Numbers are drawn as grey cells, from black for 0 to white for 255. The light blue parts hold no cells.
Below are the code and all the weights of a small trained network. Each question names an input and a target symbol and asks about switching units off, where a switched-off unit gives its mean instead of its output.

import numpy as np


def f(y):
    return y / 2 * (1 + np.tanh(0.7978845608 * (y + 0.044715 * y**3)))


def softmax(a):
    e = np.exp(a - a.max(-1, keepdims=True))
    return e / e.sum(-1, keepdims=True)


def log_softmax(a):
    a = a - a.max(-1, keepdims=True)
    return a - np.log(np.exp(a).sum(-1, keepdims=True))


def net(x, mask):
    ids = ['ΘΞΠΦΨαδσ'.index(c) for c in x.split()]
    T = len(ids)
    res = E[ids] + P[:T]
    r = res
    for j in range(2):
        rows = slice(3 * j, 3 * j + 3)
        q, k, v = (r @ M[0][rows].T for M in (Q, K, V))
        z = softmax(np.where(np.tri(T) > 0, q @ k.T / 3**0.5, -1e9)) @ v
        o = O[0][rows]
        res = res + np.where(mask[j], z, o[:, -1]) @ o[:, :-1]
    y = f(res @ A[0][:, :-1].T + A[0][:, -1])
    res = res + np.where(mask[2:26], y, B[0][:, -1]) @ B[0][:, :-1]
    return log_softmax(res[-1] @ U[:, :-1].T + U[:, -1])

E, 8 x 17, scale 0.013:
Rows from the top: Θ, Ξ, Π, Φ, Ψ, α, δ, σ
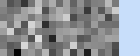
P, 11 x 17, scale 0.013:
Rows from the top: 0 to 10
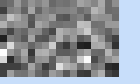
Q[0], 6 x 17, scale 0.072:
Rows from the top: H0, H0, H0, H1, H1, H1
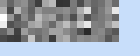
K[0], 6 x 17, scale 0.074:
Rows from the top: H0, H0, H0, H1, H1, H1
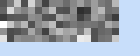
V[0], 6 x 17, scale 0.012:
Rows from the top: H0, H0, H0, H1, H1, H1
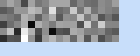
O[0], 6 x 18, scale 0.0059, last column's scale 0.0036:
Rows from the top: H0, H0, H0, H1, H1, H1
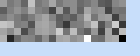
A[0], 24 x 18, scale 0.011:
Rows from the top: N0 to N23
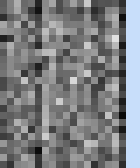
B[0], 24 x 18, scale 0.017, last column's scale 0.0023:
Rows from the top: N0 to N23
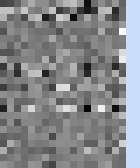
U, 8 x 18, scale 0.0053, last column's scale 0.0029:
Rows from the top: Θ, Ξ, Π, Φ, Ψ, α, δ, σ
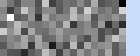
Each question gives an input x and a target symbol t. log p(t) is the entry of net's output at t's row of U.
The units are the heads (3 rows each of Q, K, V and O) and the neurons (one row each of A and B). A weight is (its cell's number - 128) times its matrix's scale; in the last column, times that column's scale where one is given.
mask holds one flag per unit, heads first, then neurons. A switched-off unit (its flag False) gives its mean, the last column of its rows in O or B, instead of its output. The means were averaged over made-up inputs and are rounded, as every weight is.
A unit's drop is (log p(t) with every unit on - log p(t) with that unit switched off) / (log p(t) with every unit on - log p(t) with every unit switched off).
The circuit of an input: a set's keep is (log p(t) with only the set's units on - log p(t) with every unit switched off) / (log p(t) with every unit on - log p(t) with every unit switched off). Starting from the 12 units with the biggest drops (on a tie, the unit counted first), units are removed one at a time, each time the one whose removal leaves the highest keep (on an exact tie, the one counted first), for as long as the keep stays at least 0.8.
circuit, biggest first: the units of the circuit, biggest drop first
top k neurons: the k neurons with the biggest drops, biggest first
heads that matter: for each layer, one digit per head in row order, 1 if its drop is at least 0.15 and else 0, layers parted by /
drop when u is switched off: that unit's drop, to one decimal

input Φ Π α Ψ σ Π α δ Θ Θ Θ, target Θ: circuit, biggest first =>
[H1, N8]
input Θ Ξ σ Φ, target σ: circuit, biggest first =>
[N14, H1]
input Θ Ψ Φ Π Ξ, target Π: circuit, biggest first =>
[H1, N20]
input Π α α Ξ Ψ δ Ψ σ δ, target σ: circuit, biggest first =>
[H1, N14]
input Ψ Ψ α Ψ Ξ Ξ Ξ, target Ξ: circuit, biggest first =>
[H1]
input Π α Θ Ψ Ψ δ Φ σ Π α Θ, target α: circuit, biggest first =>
[H1, N7]
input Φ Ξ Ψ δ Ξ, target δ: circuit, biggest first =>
[H1, N3, N4]
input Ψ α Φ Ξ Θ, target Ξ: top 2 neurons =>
[N5, N14]
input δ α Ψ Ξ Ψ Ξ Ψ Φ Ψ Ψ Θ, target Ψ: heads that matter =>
01
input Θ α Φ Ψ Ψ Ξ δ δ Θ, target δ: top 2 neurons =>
[N4, N14]
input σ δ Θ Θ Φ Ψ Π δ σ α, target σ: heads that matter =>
11
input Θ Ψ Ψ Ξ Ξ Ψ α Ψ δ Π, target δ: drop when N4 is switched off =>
0.2
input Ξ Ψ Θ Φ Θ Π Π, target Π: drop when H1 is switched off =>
1.2
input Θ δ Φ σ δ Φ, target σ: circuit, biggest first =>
[H0]
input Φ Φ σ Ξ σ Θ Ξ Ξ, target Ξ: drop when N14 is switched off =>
0.1
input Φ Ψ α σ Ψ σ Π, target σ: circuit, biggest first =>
[H1, N14]
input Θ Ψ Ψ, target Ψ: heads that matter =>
01
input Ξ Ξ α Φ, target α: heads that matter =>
01
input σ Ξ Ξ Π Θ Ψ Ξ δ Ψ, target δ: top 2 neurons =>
[N3, N4]
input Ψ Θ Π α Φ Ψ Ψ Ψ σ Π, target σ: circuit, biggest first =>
[N14, H1]
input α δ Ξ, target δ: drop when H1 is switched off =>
0.3
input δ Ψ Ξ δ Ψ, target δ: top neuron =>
[N4]
